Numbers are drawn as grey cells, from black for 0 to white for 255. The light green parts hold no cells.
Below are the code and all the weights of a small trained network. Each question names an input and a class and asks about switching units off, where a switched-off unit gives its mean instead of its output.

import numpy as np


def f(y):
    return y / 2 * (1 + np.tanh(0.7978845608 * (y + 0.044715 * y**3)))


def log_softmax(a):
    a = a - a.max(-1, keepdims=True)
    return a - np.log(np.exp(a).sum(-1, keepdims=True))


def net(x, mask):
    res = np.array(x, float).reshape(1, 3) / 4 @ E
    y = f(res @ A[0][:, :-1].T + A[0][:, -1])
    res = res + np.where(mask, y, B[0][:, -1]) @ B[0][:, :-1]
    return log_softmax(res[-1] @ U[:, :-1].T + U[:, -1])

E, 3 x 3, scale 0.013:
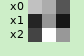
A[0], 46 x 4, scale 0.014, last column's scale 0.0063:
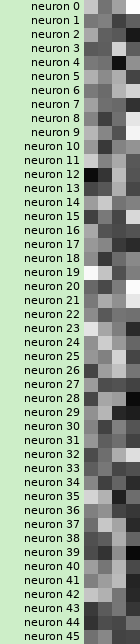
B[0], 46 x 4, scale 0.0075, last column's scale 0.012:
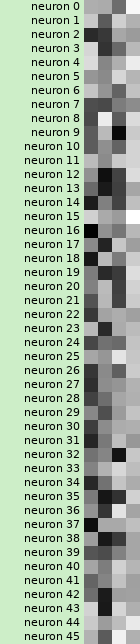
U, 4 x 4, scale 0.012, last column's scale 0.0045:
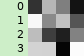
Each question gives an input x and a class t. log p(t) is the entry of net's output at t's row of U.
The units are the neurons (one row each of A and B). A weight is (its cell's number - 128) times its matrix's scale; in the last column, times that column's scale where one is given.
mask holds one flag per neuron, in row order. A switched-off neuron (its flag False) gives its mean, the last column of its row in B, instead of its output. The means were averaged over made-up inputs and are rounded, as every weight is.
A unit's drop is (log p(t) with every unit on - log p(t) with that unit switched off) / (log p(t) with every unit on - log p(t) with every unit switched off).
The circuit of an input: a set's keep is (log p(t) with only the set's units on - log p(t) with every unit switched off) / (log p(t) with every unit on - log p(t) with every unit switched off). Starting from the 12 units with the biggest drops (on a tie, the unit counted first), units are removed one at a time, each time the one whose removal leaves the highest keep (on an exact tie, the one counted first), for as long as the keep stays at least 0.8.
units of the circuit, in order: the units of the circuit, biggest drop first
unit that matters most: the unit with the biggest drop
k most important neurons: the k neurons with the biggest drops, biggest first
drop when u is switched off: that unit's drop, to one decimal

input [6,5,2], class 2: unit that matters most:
neuron 35
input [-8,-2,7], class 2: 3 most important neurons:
[neuron 12; neuron 3; neuron 38]
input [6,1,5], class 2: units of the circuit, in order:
[neuron 35; neuron 19]
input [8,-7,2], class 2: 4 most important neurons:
[neuron 19; neuron 35; neuron 14; neuron 9]
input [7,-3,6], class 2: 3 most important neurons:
[neuron 19; neuron 35; neuron 23]
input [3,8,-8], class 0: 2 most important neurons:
[neuron 16; neuron 18]
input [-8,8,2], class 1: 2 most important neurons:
[neuron 44; neuron 15]
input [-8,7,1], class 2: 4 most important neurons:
[neuron 12; neuron 32; neuron 13; neuron 38]
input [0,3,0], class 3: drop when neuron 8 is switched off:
-0.2
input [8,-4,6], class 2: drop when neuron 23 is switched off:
0.1
